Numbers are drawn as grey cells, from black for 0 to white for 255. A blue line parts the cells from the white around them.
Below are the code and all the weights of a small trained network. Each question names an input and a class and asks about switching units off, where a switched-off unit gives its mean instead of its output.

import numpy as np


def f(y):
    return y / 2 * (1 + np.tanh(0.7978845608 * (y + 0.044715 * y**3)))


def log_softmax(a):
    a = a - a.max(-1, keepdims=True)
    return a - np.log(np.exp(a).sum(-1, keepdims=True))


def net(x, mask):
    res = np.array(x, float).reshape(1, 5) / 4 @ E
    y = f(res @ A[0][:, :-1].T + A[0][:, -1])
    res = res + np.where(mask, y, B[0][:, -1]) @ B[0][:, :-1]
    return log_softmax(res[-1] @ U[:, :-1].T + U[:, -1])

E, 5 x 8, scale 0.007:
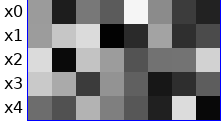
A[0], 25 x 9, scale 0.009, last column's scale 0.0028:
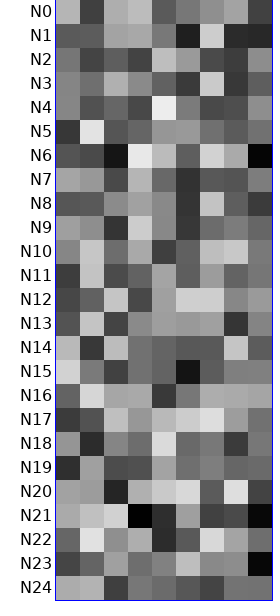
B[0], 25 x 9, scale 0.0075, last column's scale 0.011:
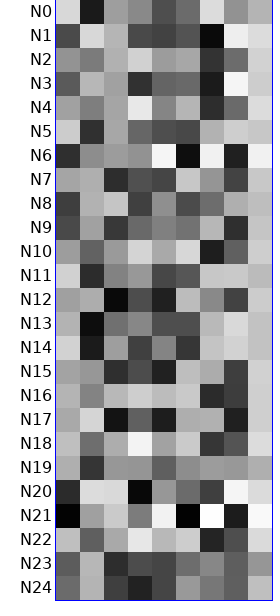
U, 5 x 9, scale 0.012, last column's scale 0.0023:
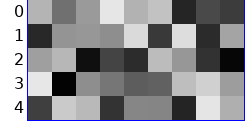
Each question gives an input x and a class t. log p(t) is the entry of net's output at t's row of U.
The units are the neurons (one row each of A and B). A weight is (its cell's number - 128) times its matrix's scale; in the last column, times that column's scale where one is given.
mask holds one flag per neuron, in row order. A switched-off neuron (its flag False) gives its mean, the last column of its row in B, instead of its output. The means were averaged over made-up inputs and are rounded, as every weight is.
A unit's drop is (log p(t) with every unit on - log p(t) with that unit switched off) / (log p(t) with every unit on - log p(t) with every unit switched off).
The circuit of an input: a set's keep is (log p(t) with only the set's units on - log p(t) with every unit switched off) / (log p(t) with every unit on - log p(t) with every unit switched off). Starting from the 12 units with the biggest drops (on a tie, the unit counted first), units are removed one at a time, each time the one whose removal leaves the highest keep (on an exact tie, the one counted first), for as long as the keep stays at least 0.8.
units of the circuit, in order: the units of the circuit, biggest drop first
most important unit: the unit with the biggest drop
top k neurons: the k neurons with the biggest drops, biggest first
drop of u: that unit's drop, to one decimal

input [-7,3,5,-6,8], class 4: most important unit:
N3
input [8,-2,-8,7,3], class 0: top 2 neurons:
N4, N18
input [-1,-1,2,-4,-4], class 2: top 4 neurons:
N17, N1, N3, N8
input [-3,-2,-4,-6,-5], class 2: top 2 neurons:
N17, N12
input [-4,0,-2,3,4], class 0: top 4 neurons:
N22, N20, N16, N10
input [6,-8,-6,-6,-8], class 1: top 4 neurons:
N6, N1, N3, N17
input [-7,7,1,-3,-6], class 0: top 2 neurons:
N16, N6
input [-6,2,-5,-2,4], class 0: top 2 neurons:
N22, N16
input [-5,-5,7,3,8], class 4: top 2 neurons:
N1, N3
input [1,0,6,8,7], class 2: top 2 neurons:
N15, N7
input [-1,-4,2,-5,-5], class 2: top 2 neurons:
N17, N21
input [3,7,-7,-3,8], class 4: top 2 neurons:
N3, N1
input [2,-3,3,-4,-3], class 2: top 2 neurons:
N21, N17
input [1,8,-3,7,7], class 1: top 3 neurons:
N21, N12, N17
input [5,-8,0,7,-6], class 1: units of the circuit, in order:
N6
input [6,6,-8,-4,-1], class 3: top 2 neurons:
N5, N13
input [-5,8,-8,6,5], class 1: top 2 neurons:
N21, N14
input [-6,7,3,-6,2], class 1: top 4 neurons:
N21, N18, N4, N2
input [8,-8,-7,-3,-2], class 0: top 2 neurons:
N4, N18
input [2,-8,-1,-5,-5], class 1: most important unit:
N6
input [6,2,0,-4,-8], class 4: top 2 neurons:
N20, N22
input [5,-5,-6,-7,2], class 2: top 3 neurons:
N17, N12, N21
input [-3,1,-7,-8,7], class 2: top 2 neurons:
N12, N17
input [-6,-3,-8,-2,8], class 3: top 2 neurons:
N11, N13
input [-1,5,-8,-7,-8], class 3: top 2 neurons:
N5, N13
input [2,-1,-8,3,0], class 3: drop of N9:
0.0
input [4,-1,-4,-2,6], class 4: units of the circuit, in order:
N1
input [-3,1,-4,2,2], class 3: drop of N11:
0.1
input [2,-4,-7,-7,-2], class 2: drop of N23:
0.2
